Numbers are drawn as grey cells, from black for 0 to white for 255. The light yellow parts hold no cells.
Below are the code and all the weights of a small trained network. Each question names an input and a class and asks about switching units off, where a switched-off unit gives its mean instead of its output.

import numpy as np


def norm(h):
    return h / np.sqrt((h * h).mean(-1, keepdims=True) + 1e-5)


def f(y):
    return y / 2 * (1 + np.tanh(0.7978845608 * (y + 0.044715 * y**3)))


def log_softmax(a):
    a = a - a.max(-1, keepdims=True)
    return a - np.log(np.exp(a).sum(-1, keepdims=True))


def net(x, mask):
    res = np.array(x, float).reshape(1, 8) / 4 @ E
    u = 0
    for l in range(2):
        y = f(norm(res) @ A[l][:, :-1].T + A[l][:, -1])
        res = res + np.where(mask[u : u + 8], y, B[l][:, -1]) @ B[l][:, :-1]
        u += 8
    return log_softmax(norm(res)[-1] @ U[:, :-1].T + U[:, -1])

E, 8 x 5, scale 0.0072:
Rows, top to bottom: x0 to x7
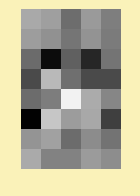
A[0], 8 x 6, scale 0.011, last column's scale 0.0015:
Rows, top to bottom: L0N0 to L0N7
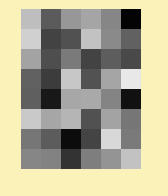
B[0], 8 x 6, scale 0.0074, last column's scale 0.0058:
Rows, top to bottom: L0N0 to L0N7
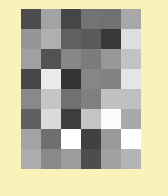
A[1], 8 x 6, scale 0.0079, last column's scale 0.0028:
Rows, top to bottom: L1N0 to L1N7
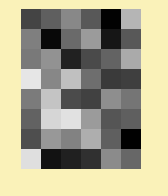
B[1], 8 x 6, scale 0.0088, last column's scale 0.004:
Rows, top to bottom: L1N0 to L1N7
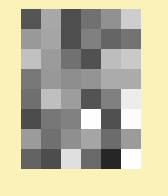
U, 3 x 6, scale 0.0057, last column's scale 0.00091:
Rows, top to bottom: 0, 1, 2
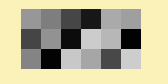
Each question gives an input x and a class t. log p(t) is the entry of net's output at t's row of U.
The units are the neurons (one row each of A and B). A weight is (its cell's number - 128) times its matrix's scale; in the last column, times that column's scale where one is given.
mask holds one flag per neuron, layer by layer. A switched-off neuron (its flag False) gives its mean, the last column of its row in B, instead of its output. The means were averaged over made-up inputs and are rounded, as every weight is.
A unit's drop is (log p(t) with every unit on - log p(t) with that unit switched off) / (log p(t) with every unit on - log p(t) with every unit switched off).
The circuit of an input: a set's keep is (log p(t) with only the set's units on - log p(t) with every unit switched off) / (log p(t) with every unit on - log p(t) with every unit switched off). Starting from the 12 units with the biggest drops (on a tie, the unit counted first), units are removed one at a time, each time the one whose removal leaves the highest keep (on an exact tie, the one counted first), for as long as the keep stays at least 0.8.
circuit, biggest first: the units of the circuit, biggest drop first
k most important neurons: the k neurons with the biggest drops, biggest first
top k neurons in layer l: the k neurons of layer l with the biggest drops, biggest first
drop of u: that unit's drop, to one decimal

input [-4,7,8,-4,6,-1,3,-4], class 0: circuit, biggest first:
(L0N3, L1N5)
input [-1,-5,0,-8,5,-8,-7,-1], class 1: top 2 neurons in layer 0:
(L0N5, L0N3)
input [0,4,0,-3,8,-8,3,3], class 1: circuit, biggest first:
(L0N5, L0N6)
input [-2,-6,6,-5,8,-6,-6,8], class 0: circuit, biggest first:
(L0N3, L1N5)
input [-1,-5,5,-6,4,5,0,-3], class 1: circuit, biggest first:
(L0N3, L0N6)
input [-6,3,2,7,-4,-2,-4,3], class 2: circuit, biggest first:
(L1N7, L0N2)
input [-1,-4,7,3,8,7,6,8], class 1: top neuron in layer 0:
(L0N6)
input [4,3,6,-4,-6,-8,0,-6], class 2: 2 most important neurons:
(L1N7, L0N6)
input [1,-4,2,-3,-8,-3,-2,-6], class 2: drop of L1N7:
0.2
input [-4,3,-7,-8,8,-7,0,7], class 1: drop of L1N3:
0.0
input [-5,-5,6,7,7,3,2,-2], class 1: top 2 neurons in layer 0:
(L0N6, L0N3)
